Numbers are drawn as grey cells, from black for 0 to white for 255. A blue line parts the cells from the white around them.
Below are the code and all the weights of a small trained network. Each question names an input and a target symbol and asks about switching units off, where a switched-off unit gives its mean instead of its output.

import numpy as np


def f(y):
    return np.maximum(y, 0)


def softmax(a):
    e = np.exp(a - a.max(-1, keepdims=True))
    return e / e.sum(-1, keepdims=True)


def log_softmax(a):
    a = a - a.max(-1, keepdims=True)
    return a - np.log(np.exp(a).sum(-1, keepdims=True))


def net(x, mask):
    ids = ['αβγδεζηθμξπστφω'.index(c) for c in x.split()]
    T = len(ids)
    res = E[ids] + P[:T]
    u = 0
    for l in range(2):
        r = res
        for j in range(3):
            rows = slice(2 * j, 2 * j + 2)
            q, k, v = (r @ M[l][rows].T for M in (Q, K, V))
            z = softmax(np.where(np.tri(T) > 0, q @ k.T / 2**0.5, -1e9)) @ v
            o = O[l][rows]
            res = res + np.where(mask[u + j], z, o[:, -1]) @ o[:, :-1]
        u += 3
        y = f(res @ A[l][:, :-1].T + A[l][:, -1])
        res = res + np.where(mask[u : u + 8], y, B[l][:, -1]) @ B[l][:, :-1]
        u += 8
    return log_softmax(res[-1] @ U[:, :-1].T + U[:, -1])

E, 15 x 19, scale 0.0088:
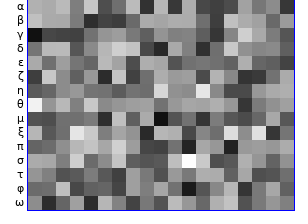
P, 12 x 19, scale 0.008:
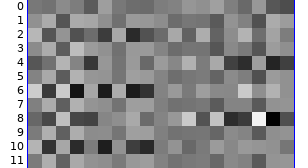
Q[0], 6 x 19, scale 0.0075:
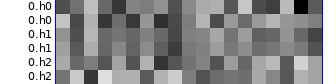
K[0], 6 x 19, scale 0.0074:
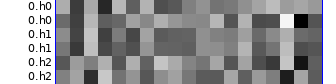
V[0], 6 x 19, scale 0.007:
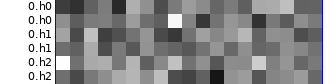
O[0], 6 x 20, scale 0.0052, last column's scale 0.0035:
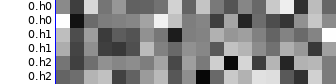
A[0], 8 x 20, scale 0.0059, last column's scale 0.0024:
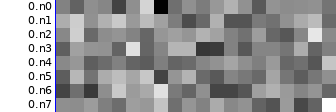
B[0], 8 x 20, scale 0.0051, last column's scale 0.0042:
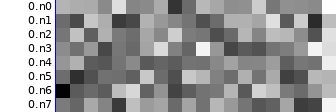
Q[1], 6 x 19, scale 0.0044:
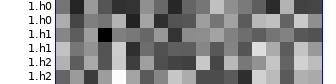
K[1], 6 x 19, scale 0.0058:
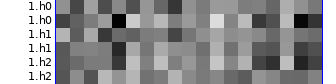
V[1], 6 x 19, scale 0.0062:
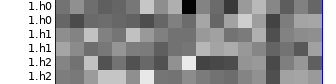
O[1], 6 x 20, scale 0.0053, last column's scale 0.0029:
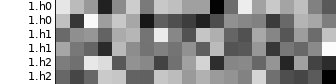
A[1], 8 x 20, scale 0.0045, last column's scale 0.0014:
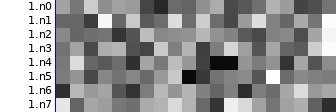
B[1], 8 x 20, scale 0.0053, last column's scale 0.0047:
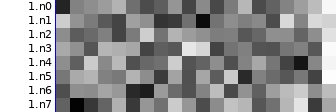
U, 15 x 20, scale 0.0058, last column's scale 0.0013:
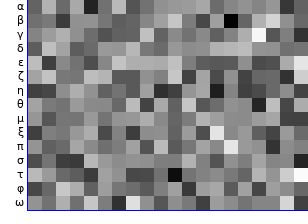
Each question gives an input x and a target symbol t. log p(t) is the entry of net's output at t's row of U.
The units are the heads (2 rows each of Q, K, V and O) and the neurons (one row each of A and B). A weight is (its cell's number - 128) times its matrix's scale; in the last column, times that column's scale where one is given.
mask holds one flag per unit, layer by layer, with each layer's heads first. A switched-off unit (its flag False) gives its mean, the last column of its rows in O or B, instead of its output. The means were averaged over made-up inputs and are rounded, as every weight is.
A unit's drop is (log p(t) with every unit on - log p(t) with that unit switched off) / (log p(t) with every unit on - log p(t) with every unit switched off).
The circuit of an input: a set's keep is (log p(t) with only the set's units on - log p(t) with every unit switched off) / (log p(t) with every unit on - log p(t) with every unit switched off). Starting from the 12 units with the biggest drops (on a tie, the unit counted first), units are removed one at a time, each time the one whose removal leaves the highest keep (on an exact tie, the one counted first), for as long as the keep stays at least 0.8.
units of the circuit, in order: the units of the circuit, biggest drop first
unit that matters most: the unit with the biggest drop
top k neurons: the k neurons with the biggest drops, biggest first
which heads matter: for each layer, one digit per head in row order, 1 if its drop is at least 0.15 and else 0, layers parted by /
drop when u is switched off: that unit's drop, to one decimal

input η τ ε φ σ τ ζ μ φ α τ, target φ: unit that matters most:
1.h2
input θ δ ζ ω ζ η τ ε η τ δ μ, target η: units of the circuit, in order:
(0.n7, 1.h0, 0.n2)
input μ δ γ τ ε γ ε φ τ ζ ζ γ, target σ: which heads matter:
010 / 001
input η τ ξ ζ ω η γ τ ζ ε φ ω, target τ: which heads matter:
010 / 000
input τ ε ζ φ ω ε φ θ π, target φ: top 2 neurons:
(0.n7, 1.n0)
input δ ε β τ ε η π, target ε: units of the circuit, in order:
(0.h0, 1.h0, 1.n2)
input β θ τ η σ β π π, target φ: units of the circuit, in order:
(0.h1, 0.n1, 1.h1)
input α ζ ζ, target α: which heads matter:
000 / 100
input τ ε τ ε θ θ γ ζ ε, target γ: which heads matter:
101 / 000
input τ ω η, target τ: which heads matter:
000 / 001
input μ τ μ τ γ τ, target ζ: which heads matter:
010 / 000
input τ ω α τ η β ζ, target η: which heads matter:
000 / 100
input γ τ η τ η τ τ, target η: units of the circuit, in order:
(1.h0, 0.n7)
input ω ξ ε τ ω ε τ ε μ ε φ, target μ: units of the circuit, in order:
(1.n7, 0.h1, 1.h0)
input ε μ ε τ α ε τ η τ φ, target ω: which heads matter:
010 / 000
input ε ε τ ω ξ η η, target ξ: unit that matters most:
0.h0
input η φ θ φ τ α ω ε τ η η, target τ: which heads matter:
010 / 001
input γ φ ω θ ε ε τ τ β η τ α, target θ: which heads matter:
100 / 000
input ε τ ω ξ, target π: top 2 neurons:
(0.n6, 0.n5)
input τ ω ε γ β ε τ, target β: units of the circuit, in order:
(0.h2)
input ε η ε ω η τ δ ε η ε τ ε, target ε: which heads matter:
000 / 000
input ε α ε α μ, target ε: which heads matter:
100 / 000
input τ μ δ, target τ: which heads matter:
000 / 001
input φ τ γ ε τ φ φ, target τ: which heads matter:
010 / 001
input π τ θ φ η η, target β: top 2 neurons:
(1.n3, 1.n6)
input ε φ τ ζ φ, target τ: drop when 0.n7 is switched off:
0.1
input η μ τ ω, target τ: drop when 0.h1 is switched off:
0.1
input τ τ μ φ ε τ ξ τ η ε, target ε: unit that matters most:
0.n3
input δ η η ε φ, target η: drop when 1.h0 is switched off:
1.0
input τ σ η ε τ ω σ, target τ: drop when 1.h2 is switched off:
0.6
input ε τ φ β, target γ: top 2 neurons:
(0.n2, 1.n4)
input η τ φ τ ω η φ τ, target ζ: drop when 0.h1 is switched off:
0.4
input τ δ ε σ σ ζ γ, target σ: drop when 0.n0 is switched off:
0.1
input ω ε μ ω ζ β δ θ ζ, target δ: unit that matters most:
0.h0
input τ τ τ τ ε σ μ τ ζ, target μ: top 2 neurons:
(1.n7, 0.n7)
